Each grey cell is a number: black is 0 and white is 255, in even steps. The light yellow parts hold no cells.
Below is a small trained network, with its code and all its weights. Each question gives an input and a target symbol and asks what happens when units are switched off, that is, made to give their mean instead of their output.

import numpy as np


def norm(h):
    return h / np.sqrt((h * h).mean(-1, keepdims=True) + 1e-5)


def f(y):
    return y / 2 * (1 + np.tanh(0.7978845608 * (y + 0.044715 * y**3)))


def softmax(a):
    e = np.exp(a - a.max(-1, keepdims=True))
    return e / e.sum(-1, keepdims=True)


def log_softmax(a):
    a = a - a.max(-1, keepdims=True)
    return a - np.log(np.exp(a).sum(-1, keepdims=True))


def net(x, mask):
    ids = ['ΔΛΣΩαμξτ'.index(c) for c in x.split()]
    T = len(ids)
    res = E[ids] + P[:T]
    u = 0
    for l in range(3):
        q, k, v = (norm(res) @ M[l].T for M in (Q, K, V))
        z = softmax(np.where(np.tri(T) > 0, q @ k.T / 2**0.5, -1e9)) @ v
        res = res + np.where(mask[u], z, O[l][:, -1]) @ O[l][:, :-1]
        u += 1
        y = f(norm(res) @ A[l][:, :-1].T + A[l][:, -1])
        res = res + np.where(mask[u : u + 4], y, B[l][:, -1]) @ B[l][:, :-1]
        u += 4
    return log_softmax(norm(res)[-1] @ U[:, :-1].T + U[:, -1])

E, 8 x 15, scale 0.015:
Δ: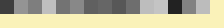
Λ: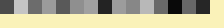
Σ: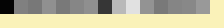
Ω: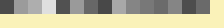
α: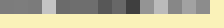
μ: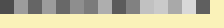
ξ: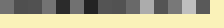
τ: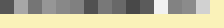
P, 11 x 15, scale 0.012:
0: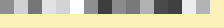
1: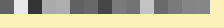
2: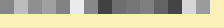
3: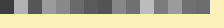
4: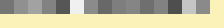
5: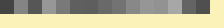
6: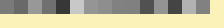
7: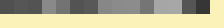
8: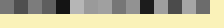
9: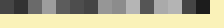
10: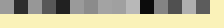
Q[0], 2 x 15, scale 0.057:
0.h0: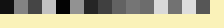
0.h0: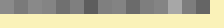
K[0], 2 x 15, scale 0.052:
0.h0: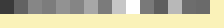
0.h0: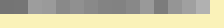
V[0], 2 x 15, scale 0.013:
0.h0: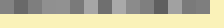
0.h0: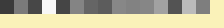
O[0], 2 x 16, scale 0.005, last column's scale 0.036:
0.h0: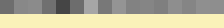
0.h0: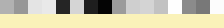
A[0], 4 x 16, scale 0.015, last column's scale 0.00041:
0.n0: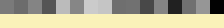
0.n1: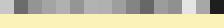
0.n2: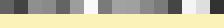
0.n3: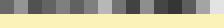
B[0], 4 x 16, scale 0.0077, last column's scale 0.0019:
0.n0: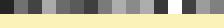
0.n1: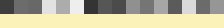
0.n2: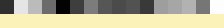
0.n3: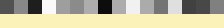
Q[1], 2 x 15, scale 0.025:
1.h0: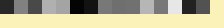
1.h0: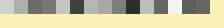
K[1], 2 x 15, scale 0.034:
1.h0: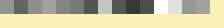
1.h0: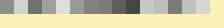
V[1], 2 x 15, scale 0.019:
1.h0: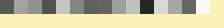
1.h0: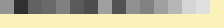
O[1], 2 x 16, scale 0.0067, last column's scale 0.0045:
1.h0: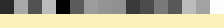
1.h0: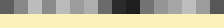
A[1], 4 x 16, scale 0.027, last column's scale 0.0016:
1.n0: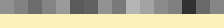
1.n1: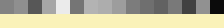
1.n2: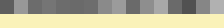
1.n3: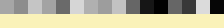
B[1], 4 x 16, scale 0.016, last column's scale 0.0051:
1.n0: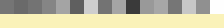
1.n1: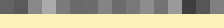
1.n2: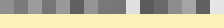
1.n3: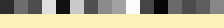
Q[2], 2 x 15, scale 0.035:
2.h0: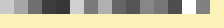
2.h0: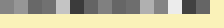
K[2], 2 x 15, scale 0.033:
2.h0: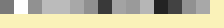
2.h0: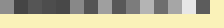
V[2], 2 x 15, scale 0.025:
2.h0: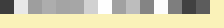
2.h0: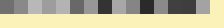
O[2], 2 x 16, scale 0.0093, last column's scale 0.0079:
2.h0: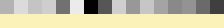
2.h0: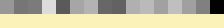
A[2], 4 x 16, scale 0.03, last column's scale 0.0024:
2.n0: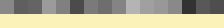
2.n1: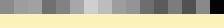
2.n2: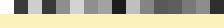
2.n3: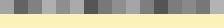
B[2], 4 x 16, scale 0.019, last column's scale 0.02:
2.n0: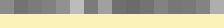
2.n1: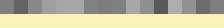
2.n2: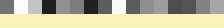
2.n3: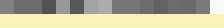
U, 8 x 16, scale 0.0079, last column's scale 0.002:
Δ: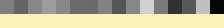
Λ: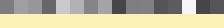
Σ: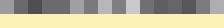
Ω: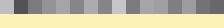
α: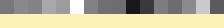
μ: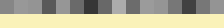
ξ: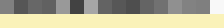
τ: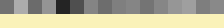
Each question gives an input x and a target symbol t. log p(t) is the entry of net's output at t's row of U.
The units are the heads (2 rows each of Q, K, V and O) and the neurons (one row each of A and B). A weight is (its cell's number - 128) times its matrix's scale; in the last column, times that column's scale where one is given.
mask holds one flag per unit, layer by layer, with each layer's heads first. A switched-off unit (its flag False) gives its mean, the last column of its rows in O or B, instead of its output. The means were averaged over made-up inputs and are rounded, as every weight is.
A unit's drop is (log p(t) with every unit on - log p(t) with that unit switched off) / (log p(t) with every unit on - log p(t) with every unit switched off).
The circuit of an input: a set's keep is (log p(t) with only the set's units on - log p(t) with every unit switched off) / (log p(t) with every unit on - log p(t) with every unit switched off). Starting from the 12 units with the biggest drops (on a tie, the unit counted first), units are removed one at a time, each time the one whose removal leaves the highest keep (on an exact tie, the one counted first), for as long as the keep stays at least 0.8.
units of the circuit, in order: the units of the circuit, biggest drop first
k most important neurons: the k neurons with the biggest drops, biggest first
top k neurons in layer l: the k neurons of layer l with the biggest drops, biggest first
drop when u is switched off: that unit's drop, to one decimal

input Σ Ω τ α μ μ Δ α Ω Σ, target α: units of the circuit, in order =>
(2.n0)
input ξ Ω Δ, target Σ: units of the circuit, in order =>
(1.h0; 2.n3; 2.n2)
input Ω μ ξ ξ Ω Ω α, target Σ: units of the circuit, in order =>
(1.h0; 1.n0; 2.n2)
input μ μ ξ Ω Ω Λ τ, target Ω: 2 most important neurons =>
(1.n0; 2.n2)
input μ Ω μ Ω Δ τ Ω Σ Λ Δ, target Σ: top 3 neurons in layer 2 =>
(2.n3; 2.n2; 2.n0)
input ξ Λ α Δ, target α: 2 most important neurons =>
(2.n0; 2.n3)
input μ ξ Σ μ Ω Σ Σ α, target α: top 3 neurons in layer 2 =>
(2.n0; 2.n3; 2.n2)
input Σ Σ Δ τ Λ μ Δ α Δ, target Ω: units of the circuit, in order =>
(1.h0; 1.n0)
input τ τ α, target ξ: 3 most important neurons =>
(2.n3; 2.n2; 2.n0)
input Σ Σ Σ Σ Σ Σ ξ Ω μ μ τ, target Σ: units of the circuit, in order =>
(1.h0; 2.n2; 1.n0)
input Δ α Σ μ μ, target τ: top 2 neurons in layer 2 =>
(2.n0; 2.n2)
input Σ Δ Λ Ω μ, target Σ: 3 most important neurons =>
(1.n0; 2.n3; 2.n2)
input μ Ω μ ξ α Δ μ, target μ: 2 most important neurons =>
(2.n2; 1.n0)
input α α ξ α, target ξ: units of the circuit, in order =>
(2.h0)
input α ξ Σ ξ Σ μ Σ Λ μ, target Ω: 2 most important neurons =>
(1.n0; 2.n3)
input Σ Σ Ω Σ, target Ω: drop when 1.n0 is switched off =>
0.8
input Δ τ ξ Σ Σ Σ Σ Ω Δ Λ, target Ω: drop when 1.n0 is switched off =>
0.8
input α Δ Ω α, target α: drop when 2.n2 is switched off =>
0.1
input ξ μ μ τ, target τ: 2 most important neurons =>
(1.n2; 2.n2)
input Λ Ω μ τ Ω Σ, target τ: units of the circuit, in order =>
(1.h0)
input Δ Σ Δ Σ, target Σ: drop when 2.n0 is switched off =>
0.2
